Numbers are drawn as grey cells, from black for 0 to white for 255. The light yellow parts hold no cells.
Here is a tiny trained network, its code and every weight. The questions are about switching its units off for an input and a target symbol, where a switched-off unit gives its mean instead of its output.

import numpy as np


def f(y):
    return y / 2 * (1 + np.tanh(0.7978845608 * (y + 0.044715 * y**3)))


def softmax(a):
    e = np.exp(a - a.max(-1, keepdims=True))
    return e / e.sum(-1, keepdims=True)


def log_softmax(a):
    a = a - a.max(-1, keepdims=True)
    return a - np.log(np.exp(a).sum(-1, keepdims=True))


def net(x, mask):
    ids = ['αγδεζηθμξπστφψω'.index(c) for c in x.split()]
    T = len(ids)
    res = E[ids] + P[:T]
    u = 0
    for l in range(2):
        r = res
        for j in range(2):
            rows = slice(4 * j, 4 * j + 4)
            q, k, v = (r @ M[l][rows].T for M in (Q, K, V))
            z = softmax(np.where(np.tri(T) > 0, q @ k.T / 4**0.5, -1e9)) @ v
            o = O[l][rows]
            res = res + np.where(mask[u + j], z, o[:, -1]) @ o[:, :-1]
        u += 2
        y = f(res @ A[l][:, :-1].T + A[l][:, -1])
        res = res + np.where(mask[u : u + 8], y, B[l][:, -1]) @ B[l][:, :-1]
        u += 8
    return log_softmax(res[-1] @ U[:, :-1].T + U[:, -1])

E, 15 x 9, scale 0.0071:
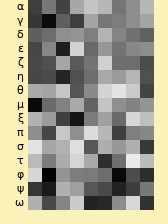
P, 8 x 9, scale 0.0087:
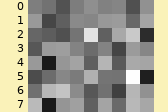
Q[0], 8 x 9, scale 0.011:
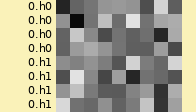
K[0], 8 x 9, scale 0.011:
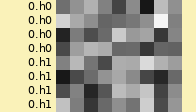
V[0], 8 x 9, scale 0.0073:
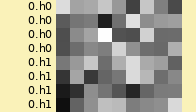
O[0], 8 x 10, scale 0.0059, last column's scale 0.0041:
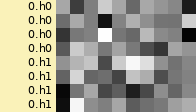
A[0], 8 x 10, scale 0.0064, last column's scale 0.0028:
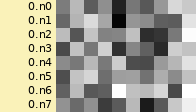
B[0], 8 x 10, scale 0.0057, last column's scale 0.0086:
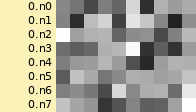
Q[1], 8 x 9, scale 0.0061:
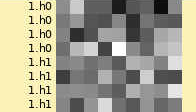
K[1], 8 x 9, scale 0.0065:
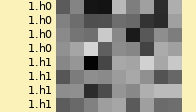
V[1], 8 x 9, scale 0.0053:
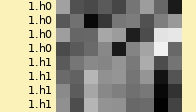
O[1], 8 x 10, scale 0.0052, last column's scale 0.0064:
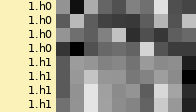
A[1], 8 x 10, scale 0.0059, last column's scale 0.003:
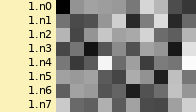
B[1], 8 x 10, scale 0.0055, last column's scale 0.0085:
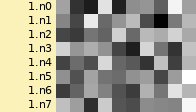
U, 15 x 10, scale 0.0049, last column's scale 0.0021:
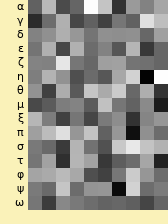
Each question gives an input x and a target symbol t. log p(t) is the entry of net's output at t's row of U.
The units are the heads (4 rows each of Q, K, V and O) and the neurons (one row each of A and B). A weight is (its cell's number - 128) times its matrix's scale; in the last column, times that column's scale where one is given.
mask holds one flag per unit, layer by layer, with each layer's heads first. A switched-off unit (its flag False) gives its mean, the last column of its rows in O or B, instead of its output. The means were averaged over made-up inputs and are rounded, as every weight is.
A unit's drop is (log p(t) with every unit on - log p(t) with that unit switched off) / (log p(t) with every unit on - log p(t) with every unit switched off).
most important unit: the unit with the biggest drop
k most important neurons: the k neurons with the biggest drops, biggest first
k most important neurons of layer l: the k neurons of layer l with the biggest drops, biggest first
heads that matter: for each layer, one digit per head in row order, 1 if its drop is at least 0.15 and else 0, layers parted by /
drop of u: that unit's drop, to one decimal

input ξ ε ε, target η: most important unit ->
1.n3
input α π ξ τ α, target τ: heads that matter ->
11 / 10
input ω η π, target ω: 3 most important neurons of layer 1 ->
[1.n1; 1.n4; 1.n3]
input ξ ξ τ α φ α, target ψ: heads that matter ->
01 / 01
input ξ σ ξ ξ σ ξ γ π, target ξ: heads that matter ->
00 / 01
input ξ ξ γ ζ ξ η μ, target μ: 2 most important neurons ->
[0.n1; 0.n5]
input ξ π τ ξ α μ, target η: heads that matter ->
10 / 01
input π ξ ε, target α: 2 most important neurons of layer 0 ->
[0.n2; 0.n6]
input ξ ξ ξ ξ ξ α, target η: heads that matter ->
10 / 00
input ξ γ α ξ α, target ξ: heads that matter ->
10 / 01
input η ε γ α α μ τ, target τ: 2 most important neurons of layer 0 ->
[0.n4; 0.n6]
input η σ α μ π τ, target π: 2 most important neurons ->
[1.n1; 0.n4]
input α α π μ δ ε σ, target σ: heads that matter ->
10 / 10
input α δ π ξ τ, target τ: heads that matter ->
01 / 10
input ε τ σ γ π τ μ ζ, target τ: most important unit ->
0.h0
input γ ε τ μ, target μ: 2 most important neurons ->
[0.n1; 1.n0]
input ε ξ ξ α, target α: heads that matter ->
11 / 00
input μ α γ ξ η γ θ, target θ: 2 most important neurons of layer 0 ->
[0.n1; 0.n5]
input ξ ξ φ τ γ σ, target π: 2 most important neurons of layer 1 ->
[1.n1; 1.n3]
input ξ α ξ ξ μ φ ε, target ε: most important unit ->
0.n3
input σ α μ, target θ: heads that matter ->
11 / 10
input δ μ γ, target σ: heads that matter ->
11 / 11
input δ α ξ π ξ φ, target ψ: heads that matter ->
01 / 01
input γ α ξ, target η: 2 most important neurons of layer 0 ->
[0.n6; 0.n2]
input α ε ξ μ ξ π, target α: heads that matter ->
01 / 10
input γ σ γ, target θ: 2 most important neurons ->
[1.n1; 1.n2]
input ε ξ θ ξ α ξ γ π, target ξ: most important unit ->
1.h1
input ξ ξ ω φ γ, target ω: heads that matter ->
11 / 10
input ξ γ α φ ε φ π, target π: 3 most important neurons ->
[0.n4; 0.n5; 0.n2]
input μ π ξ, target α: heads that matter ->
10 / 10
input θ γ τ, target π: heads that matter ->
00 / 10
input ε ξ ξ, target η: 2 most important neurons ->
[1.n3; 0.n6]
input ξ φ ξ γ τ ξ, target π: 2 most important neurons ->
[1.n1; 0.n4]
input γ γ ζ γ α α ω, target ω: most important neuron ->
[1.n1]
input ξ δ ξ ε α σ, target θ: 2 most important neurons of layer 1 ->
[1.n1; 1.n2]
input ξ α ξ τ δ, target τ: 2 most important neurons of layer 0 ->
[0.n7; 0.n4]
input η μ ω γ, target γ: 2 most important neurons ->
[1.n6; 1.n7]
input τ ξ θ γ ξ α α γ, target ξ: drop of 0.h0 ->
0.2
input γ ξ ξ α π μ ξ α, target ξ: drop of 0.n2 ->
0.1
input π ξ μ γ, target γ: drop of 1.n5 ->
0.0
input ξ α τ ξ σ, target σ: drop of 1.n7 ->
0.1
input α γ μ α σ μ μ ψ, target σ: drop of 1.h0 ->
0.2
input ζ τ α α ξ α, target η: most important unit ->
1.n3
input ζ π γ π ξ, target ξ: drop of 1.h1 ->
0.3
